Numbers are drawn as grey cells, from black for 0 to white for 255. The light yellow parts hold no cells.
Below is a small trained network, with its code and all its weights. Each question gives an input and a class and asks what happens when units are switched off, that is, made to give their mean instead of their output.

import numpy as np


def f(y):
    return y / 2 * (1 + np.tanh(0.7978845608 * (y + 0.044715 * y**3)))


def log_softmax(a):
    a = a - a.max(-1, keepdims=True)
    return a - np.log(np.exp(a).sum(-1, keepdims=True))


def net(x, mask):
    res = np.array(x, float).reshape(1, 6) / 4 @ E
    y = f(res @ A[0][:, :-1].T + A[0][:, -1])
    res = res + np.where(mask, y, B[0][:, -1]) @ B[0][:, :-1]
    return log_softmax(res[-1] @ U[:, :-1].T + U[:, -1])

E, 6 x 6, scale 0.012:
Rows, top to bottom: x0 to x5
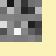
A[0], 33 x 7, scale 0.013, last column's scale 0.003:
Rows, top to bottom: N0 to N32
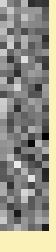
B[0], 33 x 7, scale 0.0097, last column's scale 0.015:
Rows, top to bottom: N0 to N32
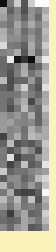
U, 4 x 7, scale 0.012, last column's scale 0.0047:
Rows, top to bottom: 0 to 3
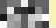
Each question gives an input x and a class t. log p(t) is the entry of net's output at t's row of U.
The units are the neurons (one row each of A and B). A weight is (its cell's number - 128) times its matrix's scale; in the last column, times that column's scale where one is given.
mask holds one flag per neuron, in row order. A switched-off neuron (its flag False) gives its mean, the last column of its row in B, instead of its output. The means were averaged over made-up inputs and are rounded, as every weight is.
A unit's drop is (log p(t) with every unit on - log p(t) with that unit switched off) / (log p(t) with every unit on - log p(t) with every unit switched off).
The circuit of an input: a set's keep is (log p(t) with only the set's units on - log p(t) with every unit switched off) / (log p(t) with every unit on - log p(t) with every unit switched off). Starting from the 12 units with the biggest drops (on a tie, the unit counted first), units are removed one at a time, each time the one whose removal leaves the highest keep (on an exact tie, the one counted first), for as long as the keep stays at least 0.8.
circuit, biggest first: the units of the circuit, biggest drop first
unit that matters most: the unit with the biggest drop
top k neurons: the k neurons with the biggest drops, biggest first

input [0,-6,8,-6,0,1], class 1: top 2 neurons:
N0, N27
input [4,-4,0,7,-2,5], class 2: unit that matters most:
N0
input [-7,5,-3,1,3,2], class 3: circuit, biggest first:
N8, N6
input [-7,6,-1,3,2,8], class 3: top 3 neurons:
N8, N6, N28
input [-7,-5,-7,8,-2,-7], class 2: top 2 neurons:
N0, N19
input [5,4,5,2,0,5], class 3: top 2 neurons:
N8, N27
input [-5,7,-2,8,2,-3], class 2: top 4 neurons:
N0, N8, N19, N27
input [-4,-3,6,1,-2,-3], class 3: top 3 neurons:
N20, N22, N28
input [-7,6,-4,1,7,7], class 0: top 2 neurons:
N23, N12
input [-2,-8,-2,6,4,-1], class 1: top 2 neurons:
N8, N27
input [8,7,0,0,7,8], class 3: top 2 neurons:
N8, N26
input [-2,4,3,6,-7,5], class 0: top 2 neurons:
N15, N30
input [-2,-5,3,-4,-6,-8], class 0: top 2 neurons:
N0, N10
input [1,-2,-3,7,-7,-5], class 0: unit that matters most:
N15
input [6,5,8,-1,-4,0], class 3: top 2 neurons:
N8, N27
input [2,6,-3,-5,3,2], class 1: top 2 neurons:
N0, N20
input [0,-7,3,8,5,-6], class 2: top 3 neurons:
N0, N19, N12
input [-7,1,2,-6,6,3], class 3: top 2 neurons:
N0, N6
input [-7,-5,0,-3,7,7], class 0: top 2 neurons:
N23, N12
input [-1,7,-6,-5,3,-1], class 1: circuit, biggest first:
N0
